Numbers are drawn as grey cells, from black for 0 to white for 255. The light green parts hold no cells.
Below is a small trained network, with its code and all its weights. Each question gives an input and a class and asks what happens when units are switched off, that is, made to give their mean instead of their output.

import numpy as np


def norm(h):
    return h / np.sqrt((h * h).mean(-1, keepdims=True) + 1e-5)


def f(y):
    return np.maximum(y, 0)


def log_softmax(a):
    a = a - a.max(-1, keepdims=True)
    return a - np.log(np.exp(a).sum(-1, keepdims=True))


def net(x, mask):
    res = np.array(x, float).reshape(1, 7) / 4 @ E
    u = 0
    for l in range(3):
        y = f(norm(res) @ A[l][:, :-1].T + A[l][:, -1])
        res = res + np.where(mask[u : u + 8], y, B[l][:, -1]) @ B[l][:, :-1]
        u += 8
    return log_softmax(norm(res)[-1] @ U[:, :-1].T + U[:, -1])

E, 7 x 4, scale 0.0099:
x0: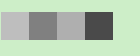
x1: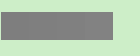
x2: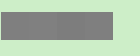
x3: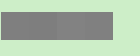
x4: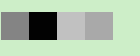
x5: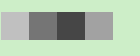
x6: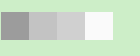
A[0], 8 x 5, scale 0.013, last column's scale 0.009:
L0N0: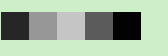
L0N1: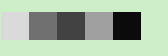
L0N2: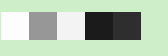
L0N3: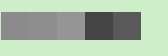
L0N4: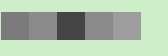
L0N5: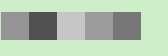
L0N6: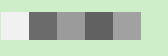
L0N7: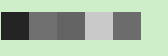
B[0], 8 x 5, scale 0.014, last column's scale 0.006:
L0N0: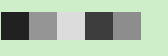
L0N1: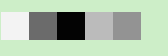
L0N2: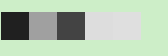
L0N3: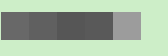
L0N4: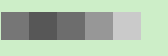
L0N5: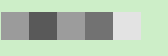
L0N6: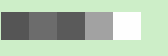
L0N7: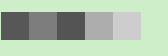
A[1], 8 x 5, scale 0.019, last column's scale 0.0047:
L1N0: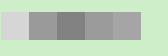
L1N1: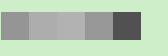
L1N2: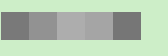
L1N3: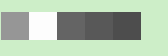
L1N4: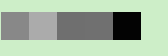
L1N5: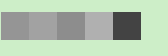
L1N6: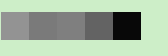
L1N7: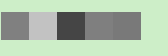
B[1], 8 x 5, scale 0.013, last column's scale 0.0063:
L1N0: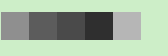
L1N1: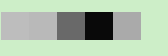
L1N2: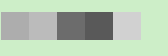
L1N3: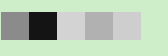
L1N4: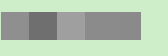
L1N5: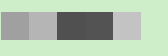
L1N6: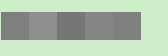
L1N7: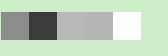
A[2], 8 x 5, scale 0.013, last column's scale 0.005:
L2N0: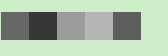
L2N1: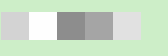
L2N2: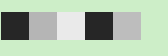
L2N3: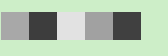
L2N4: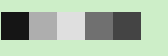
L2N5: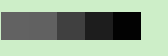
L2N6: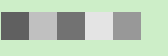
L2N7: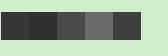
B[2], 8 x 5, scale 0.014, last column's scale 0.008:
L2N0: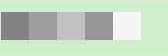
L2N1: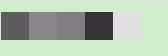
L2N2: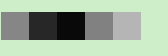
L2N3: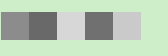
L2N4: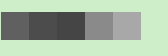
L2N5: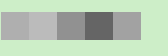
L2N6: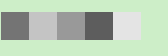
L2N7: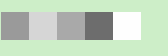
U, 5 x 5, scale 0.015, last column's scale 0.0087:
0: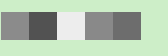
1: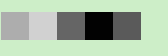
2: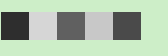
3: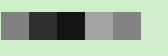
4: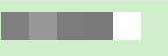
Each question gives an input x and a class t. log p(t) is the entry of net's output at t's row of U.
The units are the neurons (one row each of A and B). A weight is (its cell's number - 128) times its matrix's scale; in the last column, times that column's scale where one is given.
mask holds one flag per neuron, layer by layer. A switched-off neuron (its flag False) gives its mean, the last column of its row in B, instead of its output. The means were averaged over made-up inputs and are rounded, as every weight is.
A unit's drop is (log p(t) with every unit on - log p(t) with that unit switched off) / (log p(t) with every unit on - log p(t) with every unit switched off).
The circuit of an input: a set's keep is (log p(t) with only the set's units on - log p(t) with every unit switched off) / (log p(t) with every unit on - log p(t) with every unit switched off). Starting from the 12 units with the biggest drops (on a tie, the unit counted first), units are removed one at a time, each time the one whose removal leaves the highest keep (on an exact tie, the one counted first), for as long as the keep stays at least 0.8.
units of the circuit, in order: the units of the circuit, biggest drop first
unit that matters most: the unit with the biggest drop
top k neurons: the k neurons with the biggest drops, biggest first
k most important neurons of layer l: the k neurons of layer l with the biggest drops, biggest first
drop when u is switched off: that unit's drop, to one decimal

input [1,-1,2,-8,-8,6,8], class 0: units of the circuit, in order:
L1N3
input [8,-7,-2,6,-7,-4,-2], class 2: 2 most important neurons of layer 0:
L0N2; L0N3
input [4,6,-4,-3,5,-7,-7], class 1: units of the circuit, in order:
L1N7; L2N5
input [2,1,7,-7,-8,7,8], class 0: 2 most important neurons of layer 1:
L1N3; L1N7
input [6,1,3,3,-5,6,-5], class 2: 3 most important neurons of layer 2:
L2N7; L2N2; L2N3
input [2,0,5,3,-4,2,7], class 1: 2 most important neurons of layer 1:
L1N1; L1N5
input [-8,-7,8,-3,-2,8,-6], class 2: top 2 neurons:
L2N7; L2N2
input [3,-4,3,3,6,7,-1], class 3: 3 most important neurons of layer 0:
L0N1; L0N6; L0N0
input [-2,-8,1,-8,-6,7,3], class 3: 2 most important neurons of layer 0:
L0N1; L0N4
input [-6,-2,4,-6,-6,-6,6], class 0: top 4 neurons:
L1N3; L1N7; L0N2; L0N6
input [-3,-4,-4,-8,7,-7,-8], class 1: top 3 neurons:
L1N7; L1N3; L2N7
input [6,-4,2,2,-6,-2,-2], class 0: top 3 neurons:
L1N7; L1N3; L0N7
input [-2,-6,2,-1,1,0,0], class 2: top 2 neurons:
L0N7; L1N3
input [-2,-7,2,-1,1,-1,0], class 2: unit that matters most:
L0N7
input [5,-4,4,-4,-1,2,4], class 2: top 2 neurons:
L0N2; L0N6
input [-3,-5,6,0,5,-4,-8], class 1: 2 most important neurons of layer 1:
L1N7; L1N3
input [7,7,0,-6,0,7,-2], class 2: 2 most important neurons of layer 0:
L0N2; L0N6
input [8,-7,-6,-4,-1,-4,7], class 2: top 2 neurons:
L0N2; L0N6
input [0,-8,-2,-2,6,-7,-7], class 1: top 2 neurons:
L1N7; L1N3
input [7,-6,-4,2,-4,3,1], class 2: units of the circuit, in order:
L0N2
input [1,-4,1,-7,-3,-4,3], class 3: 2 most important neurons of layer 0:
L0N0; L0N1
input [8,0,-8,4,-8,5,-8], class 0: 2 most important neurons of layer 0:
L0N5; L0N7
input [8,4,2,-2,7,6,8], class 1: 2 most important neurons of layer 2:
L2N1; L2N0
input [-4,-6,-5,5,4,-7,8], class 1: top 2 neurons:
L1N2; L2N1
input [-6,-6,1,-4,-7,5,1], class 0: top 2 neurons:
L1N7; L0N2
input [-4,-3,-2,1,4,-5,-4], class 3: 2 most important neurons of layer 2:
L2N2; L2N4
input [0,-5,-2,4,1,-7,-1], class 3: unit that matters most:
L2N2
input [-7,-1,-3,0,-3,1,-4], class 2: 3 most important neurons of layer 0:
L0N7; L0N4; L0N5
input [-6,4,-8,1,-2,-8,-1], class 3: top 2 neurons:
L0N0; L2N2
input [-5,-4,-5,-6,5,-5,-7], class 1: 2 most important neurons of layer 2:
L2N7; L2N5
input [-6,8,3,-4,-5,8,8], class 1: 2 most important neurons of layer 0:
L0N2; L0N6
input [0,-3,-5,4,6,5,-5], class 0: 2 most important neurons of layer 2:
L2N6; L2N1
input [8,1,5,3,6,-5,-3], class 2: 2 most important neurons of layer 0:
L0N2; L0N6
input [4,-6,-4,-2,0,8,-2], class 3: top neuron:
L0N1
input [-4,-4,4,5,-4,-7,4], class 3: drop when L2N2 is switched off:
0.3
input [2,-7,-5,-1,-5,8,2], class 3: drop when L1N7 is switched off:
0.0
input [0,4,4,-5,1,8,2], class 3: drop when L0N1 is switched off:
0.1
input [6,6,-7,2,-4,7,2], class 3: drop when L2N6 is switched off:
-0.1
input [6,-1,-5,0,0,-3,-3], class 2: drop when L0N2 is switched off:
0.7
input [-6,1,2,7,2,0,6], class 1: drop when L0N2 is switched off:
0.2
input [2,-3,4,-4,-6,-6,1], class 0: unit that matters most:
L1N3
